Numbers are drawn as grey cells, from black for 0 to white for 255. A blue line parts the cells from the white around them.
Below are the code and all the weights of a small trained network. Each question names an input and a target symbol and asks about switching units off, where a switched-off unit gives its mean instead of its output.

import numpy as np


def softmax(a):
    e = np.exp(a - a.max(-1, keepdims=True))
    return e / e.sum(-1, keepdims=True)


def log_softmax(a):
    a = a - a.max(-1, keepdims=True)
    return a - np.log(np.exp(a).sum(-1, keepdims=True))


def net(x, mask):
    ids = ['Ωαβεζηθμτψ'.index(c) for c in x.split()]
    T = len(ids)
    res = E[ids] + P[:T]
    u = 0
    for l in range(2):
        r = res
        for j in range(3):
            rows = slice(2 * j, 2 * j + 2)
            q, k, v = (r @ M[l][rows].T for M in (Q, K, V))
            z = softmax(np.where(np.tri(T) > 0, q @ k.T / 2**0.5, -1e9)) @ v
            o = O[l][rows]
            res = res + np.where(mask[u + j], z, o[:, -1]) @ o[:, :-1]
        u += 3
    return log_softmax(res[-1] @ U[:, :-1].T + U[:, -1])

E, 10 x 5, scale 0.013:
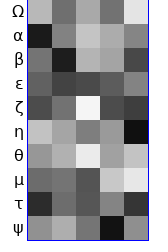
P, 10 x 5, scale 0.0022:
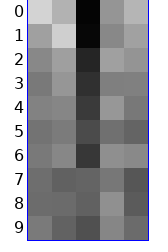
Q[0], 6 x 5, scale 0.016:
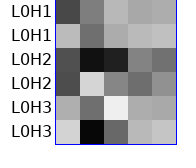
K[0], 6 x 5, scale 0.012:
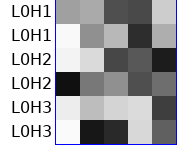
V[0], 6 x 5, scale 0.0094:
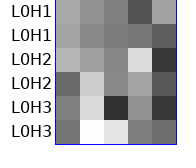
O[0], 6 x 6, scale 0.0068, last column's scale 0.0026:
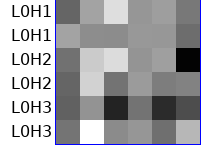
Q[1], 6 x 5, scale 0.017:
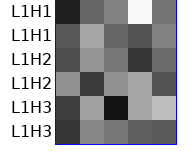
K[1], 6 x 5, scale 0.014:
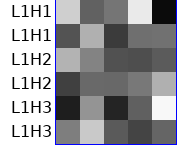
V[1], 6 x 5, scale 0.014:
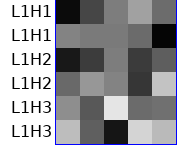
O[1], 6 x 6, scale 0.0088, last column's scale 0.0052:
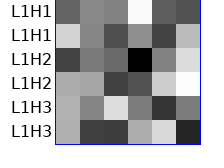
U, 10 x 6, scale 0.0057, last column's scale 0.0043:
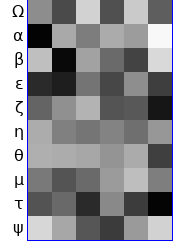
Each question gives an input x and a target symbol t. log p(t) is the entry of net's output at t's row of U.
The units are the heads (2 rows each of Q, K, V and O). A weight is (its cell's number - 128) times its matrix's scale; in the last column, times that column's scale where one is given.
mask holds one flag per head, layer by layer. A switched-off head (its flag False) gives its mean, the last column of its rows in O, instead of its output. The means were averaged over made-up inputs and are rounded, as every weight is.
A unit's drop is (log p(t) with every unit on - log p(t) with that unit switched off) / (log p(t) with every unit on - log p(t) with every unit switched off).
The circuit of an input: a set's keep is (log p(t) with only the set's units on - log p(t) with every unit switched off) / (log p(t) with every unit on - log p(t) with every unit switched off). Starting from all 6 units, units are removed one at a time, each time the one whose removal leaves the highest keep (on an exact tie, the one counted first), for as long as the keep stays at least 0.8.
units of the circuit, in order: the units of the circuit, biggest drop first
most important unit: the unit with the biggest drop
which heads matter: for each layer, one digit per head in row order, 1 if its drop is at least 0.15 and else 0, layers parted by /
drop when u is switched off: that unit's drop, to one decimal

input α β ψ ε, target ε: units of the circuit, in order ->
L1H2, L0H3, L0H2
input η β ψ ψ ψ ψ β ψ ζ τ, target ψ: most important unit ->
L1H1
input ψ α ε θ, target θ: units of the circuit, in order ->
L1H2, L0H3
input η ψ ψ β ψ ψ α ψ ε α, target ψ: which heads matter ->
001 / 100
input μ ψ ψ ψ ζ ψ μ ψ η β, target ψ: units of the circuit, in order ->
L1H1, L0H2
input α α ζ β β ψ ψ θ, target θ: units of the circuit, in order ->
L0H3, L1H2, L0H1
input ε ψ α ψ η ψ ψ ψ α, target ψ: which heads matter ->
000 / 100
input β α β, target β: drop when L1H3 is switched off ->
0.6
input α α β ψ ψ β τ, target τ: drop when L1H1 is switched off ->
0.5
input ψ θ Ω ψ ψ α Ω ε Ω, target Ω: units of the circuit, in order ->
L1H1, L0H3
